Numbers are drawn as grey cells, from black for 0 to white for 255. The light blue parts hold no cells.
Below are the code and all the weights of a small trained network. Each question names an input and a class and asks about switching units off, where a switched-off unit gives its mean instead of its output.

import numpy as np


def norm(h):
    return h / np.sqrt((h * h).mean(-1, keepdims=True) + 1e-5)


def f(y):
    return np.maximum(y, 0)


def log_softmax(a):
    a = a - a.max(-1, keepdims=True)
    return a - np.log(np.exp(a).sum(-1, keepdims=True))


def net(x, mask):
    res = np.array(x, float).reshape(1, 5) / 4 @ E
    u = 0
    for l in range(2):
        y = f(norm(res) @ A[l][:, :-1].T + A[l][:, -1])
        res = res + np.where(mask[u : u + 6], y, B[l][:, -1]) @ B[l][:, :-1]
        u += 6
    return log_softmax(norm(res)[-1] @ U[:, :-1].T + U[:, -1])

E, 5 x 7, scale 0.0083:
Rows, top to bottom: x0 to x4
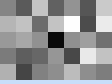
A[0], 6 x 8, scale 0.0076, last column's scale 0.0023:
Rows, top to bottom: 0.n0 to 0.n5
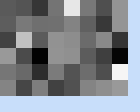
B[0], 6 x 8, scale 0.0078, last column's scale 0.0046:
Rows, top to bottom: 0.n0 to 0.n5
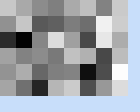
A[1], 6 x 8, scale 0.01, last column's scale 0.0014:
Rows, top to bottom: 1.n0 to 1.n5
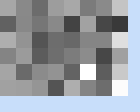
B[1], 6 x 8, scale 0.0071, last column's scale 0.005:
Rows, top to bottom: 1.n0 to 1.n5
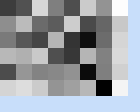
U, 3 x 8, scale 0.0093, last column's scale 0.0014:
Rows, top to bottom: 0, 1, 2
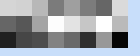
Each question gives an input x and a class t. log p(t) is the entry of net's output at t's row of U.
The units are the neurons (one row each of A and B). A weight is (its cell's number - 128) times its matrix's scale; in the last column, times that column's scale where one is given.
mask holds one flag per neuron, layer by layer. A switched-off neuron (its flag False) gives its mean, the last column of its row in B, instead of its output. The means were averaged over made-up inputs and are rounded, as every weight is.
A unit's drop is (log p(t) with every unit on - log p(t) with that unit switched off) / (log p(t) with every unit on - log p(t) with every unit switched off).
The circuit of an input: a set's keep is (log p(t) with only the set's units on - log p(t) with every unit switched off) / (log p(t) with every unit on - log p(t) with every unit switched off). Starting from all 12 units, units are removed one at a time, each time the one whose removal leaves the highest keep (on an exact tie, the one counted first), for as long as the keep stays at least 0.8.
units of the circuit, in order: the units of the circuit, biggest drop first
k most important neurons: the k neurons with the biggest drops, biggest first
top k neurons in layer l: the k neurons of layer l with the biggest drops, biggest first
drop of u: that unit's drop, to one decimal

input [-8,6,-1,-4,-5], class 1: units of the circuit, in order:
0.n2; 1.n0
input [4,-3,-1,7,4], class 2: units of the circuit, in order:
1.n4
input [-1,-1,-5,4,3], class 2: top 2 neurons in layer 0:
0.n2; 0.n5
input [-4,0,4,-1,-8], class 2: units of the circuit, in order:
0.n2; 1.n5
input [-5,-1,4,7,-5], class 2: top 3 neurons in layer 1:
1.n5; 1.n2; 1.n4
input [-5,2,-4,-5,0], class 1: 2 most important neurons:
0.n2; 1.n0
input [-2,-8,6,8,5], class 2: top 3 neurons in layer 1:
1.n4; 1.n5; 1.n2
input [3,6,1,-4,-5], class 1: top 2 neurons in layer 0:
0.n2; 0.n4
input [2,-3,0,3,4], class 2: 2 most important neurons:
0.n2; 1.n5
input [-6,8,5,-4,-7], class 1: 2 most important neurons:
0.n2; 0.n4
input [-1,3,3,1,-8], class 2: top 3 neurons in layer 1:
1.n5; 1.n0; 1.n3
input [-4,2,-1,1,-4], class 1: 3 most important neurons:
0.n2; 1.n2; 1.n4
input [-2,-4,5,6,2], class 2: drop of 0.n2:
-0.1
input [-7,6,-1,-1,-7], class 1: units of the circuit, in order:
0.n2
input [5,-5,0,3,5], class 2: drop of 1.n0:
0.1
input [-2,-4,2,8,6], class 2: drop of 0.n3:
0.0
